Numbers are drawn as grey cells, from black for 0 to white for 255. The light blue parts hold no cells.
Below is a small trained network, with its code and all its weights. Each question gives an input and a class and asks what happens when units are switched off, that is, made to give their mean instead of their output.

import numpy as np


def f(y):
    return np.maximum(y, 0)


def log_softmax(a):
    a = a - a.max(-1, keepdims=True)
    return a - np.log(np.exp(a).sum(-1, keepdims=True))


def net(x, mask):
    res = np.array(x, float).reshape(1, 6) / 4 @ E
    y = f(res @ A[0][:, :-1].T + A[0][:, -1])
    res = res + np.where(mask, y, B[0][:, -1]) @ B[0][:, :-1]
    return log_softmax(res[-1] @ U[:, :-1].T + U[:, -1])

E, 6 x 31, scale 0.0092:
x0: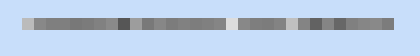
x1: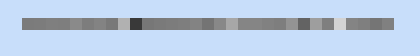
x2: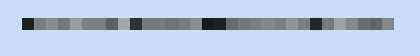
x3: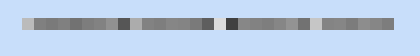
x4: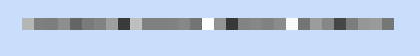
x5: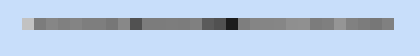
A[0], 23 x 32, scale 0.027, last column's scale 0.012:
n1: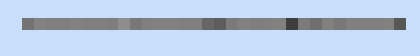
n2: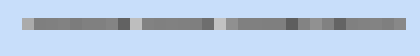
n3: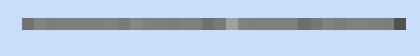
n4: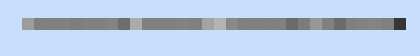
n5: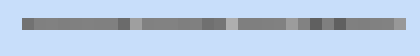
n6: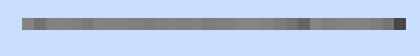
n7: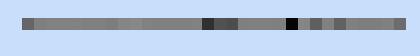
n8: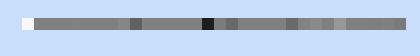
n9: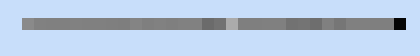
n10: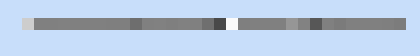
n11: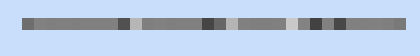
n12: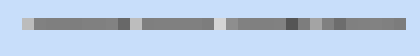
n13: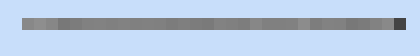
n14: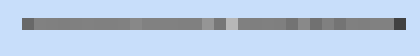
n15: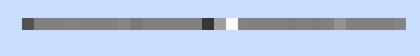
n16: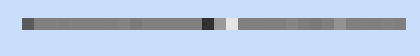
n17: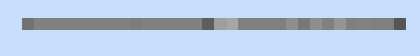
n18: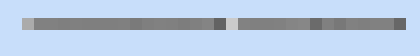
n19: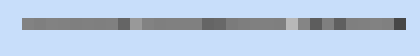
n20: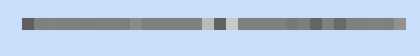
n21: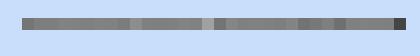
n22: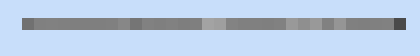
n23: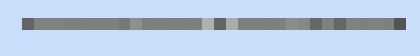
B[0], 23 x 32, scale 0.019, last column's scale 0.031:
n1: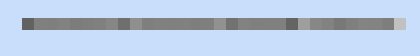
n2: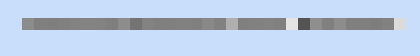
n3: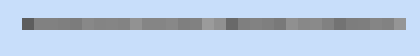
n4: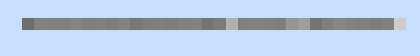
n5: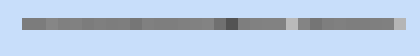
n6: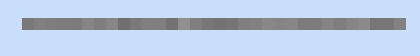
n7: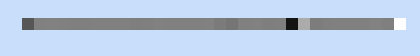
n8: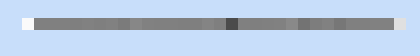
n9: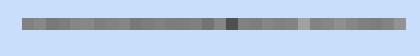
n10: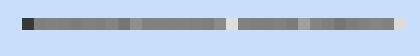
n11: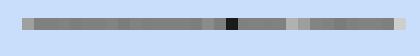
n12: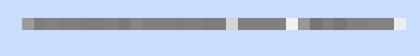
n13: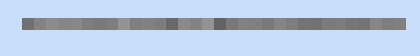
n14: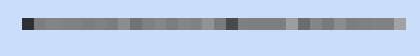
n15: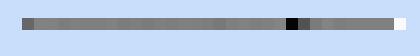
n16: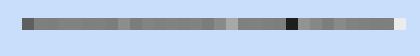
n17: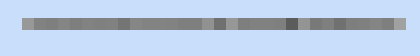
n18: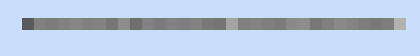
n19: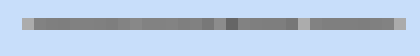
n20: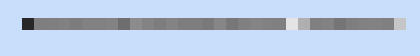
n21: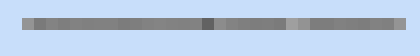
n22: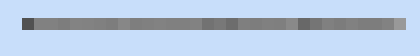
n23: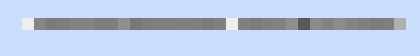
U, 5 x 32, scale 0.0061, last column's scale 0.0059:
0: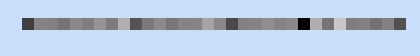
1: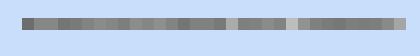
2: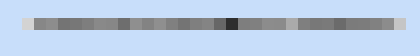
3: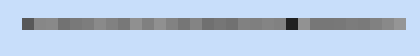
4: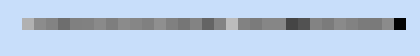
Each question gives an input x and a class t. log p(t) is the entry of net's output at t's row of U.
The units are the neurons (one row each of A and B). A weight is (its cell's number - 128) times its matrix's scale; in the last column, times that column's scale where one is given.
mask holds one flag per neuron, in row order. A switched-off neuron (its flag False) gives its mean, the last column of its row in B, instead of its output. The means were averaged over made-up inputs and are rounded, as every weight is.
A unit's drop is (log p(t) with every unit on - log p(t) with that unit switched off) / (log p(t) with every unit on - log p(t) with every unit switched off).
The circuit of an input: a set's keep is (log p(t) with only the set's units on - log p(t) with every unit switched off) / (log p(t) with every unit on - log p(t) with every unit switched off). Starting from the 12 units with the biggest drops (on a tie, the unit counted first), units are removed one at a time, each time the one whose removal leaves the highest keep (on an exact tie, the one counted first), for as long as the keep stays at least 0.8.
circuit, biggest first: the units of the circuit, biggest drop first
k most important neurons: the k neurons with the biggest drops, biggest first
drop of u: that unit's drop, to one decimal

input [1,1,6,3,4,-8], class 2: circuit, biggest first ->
[n11, n10]
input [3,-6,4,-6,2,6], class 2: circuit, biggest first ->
[n11]
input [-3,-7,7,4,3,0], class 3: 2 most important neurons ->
[n8, n7]
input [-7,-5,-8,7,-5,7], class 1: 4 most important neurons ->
[n12, n2, n4, n11]
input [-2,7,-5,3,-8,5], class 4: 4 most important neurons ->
[n8, n20, n11, n14]
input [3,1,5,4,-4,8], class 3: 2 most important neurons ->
[n7, n12]
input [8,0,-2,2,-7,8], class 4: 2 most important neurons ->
[n8, n20]
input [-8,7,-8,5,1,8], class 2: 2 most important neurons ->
[n8, n10]
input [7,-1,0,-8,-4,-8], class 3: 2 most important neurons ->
[n15, n16]
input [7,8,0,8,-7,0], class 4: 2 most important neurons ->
[n8, n7]
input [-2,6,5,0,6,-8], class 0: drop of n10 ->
0.3
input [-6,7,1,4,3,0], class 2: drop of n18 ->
0.1
